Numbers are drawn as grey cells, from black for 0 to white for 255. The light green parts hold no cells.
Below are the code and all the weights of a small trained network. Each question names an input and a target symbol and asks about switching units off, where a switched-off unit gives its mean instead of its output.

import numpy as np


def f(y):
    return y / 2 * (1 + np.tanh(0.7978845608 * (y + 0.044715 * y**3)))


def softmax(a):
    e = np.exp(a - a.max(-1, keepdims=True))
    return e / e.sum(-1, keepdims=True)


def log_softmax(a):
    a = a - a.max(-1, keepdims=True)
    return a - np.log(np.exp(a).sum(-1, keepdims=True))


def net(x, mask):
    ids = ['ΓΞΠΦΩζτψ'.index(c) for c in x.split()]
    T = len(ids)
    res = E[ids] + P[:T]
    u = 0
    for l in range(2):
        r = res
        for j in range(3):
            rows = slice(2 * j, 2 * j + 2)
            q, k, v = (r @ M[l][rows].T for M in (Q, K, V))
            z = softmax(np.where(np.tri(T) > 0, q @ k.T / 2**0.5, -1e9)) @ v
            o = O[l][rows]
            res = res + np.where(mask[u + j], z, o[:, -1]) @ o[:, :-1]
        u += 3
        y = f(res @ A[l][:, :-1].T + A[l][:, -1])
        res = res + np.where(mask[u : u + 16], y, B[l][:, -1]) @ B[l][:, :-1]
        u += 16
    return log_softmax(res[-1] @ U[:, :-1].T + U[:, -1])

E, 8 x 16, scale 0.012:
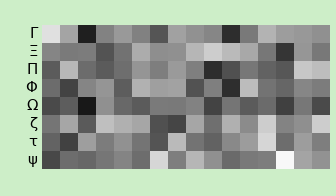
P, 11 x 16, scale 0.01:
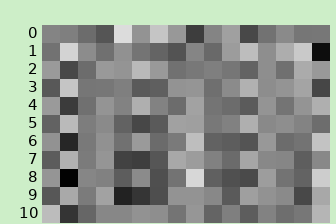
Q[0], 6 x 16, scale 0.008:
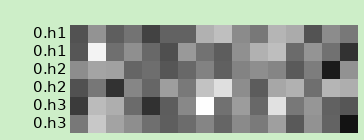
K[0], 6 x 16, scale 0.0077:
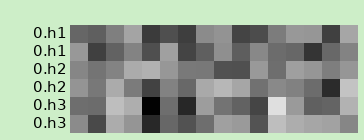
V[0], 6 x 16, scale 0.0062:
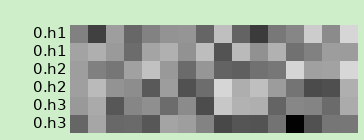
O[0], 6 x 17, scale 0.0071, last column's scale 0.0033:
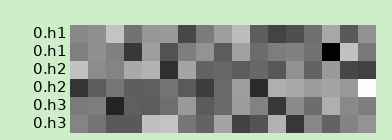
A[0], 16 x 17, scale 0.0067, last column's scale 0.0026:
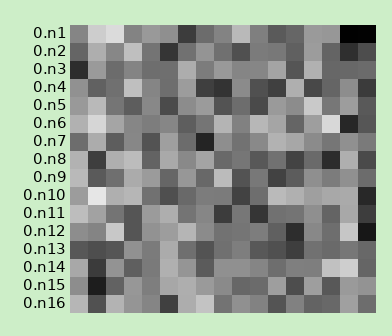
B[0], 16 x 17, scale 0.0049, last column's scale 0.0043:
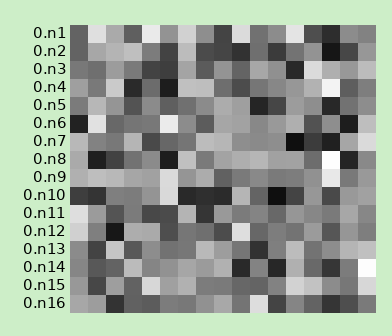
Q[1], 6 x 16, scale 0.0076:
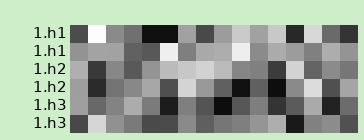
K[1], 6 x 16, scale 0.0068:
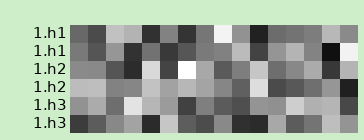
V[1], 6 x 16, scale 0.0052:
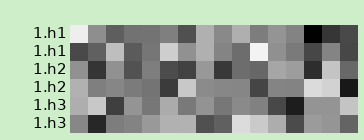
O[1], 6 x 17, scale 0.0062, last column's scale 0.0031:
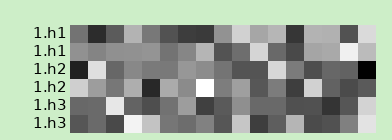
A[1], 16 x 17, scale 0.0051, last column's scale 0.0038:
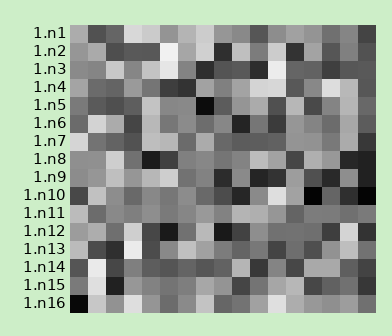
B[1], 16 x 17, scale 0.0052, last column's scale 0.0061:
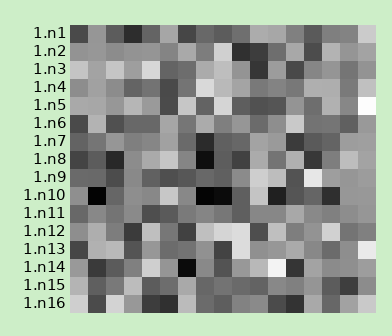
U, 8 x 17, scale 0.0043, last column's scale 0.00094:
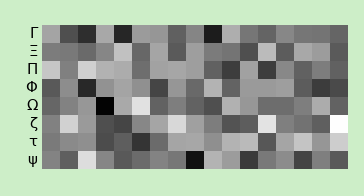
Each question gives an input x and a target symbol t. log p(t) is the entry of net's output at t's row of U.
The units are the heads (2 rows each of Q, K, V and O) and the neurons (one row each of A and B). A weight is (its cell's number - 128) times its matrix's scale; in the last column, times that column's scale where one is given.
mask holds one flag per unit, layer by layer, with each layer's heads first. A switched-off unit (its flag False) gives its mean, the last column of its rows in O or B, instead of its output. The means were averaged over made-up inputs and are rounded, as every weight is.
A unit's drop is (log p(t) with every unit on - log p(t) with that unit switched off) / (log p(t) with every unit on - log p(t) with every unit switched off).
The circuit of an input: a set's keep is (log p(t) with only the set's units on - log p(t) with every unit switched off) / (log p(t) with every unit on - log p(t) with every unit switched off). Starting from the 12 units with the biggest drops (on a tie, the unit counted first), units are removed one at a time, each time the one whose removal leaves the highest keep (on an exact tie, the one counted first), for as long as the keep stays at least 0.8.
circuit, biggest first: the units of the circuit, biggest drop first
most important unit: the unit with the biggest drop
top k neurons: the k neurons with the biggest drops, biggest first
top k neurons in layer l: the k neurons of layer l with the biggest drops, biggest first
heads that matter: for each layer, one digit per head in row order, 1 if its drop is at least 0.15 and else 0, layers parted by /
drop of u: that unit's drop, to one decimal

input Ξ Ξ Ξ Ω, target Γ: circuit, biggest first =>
(0.h1, 1.n10, 0.n2)
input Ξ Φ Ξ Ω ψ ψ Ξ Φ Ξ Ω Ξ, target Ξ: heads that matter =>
100 / 010
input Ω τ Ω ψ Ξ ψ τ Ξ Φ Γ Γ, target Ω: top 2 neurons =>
(1.n7, 1.n1)
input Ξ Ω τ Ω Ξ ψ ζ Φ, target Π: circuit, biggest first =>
(0.h3, 1.n3)
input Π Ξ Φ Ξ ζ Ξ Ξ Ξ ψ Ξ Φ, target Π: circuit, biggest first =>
(1.n3, 0.h3, 0.n15)
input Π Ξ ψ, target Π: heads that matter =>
011 / 101
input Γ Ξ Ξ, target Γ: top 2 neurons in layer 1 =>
(1.n8, 1.n13)
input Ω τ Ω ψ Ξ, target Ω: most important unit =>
0.h3
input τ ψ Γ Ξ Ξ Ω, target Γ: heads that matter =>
100 / 101
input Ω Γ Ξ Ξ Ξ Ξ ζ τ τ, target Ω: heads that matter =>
101 / 100
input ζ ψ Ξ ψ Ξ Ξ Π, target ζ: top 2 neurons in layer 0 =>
(0.n4, 0.n14)
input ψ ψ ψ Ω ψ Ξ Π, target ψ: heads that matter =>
010 / 011
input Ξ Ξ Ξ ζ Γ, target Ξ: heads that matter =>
100 / 010
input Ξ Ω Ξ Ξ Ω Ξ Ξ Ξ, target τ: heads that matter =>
010 / 001
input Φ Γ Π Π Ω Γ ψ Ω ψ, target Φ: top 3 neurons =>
(0.n8, 0.n12, 1.n1)
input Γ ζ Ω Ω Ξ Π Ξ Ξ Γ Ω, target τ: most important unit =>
0.n6
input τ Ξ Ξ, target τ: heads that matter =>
011 / 101
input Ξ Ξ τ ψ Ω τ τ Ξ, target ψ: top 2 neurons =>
(1.n10, 1.n16)
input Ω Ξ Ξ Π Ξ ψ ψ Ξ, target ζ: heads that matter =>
100 / 110
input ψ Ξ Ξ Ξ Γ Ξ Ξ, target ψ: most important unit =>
0.n14
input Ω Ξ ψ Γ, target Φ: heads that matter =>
000 / 000
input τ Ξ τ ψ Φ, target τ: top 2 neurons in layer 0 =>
(0.n16, 0.n8)
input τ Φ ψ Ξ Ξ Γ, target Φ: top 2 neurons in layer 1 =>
(1.n14, 1.n16)
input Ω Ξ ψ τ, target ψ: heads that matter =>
001 / 000
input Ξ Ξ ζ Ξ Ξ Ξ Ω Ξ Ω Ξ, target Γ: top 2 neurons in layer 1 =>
(1.n10, 1.n15)
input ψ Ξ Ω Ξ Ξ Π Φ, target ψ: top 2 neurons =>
(1.n13, 0.n9)
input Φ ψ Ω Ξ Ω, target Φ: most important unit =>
0.n8
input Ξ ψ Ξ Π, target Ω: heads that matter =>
000 / 001
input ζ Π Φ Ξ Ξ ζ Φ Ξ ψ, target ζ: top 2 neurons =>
(0.n4, 0.n14)
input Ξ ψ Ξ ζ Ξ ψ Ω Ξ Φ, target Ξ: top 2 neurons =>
(0.n8, 1.n5)
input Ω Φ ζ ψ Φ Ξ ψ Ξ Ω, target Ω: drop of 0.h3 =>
0.3
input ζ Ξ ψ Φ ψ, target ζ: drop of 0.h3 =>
0.4
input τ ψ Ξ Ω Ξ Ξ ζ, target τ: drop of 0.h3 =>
0.2
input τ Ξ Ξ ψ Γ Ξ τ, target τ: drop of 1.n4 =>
0.2
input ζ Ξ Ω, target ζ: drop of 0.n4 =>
0.4
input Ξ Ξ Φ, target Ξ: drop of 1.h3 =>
0.1
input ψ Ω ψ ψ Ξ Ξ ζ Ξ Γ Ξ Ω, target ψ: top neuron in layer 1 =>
(1.n13)
